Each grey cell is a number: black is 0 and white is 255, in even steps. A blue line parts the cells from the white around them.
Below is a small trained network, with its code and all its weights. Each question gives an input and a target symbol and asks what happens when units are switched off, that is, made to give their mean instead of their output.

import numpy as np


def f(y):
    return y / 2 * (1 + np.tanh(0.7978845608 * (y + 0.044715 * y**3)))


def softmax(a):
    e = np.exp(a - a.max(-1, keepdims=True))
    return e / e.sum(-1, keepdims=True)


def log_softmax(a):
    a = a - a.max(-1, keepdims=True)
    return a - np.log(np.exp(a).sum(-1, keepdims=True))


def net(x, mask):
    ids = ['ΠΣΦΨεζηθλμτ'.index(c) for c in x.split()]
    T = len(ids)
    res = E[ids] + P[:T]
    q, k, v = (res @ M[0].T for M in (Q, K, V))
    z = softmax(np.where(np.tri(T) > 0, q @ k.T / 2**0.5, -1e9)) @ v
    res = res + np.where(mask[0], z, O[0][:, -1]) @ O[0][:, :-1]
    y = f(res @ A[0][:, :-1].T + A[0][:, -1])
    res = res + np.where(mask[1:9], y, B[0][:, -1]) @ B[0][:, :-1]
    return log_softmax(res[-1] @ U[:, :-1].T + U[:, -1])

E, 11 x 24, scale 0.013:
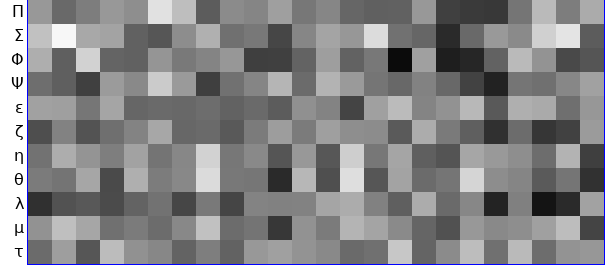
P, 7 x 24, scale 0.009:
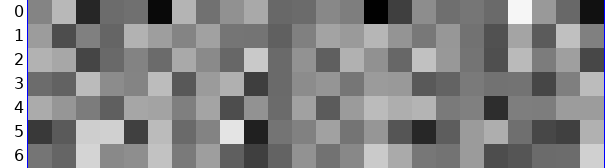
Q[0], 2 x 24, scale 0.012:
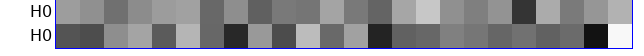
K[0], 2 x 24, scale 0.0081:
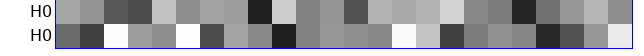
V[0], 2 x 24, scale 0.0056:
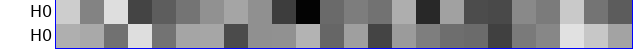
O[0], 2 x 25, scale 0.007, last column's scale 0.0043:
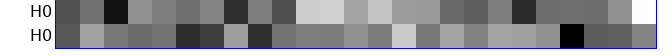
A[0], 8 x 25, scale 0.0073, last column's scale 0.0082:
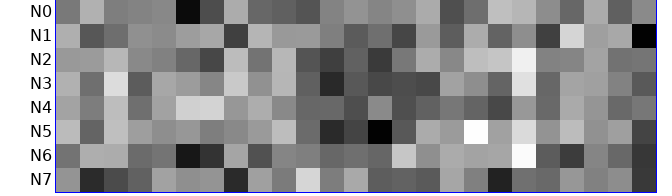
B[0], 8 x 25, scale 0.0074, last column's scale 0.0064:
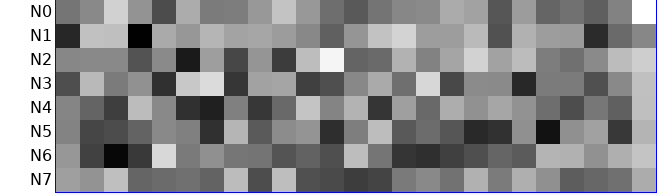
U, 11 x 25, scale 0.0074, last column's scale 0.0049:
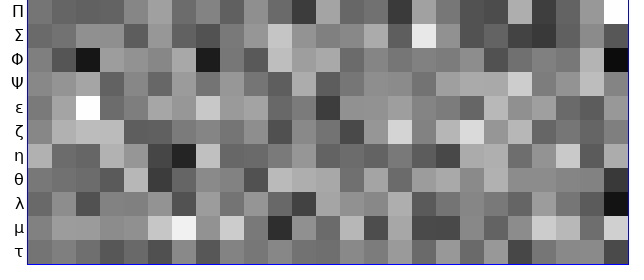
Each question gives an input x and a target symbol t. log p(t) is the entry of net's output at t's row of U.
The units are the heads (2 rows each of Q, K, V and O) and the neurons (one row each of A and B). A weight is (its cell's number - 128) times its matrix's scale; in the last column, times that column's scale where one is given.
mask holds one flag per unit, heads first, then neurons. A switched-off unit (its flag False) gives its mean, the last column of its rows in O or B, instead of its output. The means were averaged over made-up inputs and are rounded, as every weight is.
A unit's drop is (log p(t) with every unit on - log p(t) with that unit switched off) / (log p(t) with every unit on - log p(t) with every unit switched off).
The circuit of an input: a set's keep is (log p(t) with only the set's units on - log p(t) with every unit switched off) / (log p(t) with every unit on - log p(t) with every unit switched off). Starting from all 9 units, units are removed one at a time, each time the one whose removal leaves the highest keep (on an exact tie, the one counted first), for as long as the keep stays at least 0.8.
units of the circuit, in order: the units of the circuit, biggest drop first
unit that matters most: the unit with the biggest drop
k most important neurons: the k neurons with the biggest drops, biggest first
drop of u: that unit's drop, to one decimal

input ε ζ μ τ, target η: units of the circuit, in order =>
(H0, N5, N3)
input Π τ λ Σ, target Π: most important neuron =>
(N6)
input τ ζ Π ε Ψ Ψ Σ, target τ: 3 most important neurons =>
(N2, N3, N5)
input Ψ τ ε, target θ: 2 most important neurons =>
(N2, N6)
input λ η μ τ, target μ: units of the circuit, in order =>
(H0, N4)
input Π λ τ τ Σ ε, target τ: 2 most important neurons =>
(N5, N2)
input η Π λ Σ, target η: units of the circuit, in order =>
(H0, N4)
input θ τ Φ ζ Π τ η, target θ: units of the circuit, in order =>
(N4, H0, N1)
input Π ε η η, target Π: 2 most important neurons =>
(N6, N0)
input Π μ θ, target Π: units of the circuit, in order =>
(H0, N6)
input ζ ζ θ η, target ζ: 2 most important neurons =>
(N4, N3)
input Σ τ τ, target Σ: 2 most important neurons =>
(N0, N6)
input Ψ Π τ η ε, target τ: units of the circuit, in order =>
(N2, N5, H0, N3)
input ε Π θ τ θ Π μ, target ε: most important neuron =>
(N0)
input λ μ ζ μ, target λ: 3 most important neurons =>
(N4, N3, N5)
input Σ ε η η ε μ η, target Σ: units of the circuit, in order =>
(H0, N0)
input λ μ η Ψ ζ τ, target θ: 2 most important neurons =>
(N2, N6)
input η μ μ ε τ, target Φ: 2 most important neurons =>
(N0, N7)
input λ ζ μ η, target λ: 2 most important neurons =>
(N4, N3)
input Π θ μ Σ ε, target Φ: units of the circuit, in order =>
(H0)
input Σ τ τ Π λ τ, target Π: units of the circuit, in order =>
(H0, N6)
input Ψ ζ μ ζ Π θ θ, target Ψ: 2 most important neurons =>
(N2, N6)
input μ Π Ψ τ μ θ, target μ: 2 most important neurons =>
(N4, N2)
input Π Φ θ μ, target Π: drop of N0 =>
0.1
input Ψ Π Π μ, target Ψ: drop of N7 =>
0.0
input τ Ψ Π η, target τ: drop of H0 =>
1.6
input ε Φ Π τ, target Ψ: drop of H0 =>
1.0
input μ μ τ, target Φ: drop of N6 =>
-0.1
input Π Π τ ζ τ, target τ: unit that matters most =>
N2
